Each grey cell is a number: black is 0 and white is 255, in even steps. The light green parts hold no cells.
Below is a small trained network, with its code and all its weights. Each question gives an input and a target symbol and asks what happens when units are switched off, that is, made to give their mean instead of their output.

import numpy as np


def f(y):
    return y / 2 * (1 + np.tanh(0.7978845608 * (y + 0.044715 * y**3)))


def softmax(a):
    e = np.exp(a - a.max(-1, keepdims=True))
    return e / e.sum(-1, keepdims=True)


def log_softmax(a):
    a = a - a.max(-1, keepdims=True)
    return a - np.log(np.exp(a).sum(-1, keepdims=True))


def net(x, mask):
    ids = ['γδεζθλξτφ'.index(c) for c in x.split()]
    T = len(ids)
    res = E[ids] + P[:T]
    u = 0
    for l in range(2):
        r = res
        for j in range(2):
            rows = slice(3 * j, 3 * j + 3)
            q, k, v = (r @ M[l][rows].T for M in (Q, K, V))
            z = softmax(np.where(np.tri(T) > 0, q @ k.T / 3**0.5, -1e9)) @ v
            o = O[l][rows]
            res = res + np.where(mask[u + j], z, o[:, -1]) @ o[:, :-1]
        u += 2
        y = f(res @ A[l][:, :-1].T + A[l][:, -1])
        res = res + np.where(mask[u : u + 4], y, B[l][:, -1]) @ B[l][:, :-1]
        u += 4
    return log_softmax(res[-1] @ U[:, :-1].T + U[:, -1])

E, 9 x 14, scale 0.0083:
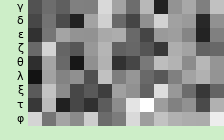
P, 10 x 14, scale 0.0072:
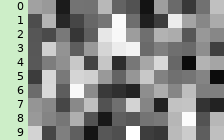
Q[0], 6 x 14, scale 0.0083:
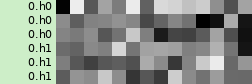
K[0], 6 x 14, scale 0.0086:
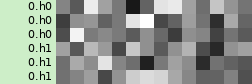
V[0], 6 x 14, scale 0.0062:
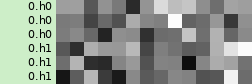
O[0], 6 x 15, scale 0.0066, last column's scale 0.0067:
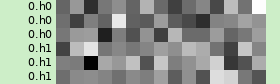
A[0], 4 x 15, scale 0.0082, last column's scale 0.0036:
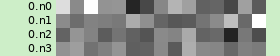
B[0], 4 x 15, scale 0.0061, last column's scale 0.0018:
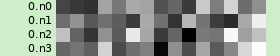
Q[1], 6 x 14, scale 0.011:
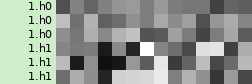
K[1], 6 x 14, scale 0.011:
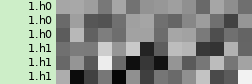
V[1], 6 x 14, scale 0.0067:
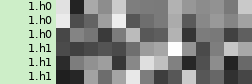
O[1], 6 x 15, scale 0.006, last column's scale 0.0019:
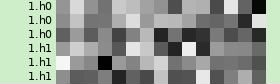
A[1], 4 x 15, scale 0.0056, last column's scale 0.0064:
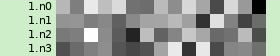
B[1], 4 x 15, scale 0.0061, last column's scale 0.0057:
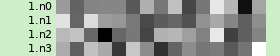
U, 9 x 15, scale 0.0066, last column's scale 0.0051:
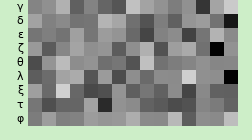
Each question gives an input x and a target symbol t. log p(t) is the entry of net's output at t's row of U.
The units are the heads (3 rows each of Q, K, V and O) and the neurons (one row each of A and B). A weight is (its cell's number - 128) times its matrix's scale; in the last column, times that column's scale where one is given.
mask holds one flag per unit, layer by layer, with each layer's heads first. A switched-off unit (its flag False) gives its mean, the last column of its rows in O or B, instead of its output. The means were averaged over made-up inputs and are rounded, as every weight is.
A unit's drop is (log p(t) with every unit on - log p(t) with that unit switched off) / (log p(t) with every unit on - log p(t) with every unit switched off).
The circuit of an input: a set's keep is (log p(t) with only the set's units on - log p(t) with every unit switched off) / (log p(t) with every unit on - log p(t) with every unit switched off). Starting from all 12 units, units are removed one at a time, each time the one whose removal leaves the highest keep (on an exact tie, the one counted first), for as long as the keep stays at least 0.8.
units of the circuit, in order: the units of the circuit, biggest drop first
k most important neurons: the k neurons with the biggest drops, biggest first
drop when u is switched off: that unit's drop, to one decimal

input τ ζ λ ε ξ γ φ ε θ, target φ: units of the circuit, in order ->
[1.h1, 1.h0]
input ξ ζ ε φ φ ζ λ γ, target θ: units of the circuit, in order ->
[1.h1, 0.h1]
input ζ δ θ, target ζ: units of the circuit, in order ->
[0.h1, 1.h1]
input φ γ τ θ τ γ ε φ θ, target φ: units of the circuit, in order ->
[1.h0, 1.h1, 1.n3]
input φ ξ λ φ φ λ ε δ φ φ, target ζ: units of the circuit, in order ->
[1.h0, 1.n0]
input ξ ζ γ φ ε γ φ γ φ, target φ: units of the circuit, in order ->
[1.h0, 0.n0]
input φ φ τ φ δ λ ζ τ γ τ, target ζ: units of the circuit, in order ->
[1.h1, 0.h1]
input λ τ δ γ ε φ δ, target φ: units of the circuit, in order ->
[1.h1, 1.h0, 1.n3]
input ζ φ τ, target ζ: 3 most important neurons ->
[1.n3, 0.n1, 0.n3]
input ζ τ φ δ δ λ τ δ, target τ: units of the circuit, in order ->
[0.h0]
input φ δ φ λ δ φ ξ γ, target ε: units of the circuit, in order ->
[1.h1, 1.n3]
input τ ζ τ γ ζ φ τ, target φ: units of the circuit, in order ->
[1.h1, 1.h0]
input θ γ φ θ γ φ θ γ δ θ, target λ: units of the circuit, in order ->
[1.h1, 0.h1]
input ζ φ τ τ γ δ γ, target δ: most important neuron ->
[0.n3]
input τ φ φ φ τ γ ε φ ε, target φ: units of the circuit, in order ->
[1.h0, 1.h1]
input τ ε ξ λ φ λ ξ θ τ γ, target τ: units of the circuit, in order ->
[0.h0, 0.h1, 0.n1]
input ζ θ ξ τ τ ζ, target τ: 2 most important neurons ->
[0.n1, 1.n3]
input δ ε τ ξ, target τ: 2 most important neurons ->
[0.n2, 1.n3]
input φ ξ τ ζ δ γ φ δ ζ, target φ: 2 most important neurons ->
[0.n1, 1.n3]
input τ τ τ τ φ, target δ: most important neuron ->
[1.n1]
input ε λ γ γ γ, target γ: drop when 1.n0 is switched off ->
0.0
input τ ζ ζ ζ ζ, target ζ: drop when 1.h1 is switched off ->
0.2
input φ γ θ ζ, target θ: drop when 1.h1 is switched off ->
0.6
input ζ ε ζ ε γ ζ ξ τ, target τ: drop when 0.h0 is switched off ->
1.0
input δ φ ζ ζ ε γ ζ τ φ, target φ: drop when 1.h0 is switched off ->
0.5
